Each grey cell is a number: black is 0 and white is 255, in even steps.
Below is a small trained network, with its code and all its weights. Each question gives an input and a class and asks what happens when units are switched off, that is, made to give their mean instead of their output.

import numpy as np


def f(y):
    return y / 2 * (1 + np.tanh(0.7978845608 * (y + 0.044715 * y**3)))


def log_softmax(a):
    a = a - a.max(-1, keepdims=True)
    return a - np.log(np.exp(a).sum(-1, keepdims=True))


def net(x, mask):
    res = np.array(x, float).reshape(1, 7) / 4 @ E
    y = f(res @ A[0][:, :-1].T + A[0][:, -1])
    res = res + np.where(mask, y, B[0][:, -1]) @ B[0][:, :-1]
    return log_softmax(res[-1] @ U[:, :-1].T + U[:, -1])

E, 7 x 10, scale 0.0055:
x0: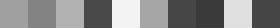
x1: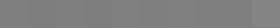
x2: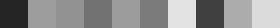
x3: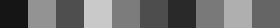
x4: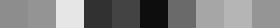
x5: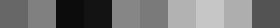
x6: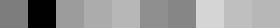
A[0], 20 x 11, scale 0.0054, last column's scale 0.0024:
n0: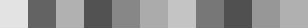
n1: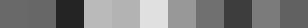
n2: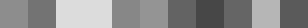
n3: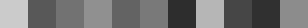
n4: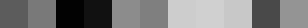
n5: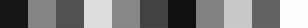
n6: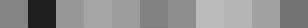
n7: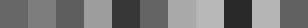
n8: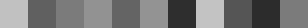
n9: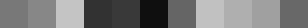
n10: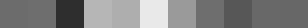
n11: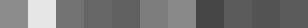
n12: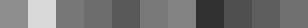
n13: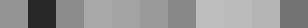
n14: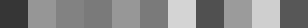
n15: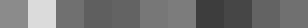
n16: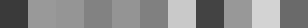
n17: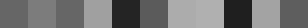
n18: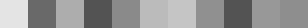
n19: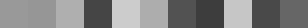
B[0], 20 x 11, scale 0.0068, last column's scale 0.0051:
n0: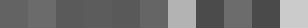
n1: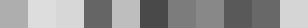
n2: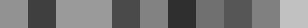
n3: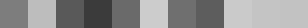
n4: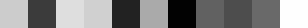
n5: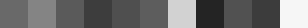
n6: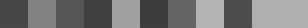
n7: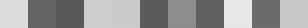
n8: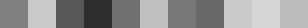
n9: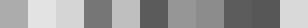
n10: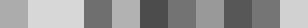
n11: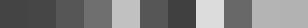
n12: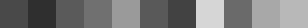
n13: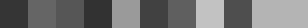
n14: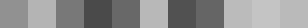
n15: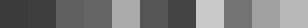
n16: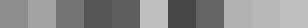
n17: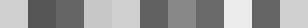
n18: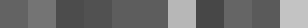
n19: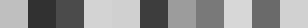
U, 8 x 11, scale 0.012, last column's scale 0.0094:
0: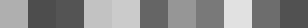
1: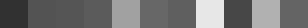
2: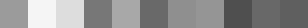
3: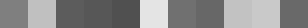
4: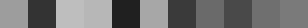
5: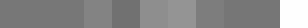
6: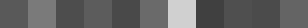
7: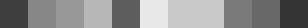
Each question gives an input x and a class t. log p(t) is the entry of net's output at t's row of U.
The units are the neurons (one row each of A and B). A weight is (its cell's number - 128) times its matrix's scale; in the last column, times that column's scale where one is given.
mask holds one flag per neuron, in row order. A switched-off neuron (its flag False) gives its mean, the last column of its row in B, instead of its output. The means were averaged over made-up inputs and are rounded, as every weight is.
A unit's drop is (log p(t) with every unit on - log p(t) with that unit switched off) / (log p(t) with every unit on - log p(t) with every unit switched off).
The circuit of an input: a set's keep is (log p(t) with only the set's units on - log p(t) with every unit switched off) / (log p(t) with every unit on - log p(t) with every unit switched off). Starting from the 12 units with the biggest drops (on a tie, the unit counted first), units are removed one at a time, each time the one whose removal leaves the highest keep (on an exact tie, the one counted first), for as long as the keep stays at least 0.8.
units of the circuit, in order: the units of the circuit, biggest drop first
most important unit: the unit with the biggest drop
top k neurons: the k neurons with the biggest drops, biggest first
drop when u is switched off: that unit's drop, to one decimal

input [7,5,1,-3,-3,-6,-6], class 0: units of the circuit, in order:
(n19)
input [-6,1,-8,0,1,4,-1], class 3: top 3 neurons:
(n3 n8 n19)
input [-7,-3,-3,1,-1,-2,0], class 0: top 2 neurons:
(n17 n7)
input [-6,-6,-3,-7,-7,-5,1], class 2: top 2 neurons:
(n1 n10)
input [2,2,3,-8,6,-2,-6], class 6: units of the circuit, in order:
(n0 n18)
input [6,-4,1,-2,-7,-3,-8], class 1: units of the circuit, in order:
(n12 n11)
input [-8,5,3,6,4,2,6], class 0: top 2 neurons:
(n7 n17)
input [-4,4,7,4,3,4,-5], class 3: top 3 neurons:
(n14 n16 n19)
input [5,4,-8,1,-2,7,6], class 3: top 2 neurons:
(n8 n3)
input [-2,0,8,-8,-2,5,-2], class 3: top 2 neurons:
(n14 n16)
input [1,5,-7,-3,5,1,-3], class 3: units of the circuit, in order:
(n3 n8)
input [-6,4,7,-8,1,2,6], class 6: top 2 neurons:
(n18 n0)
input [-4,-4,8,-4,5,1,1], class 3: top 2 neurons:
(n14 n16)
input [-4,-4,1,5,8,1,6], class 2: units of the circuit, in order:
(n9)
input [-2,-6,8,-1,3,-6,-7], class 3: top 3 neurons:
(n16 n14 n13)
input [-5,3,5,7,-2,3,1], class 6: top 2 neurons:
(n5 n19)
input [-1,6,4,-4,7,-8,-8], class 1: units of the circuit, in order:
(n12 n15)
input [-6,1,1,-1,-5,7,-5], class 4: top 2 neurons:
(n4 n19)
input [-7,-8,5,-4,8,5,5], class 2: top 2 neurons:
(n9 n19)
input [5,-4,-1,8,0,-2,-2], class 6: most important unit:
n5
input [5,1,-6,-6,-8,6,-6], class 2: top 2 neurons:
(n10 n1)
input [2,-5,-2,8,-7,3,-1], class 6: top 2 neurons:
(n5 n9)
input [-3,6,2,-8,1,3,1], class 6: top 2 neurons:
(n18 n0)
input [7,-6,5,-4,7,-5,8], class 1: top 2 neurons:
(n13 n6)
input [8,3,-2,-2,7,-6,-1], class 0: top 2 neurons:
(n19 n4)
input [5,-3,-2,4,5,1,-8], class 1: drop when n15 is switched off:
0.1
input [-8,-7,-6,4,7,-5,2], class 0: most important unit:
n17
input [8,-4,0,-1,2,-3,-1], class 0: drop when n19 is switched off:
0.6
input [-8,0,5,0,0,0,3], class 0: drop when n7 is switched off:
0.2
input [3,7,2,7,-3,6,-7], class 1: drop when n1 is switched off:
0.0
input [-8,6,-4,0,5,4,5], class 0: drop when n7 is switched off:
0.2
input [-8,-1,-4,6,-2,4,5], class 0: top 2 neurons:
(n7 n17)
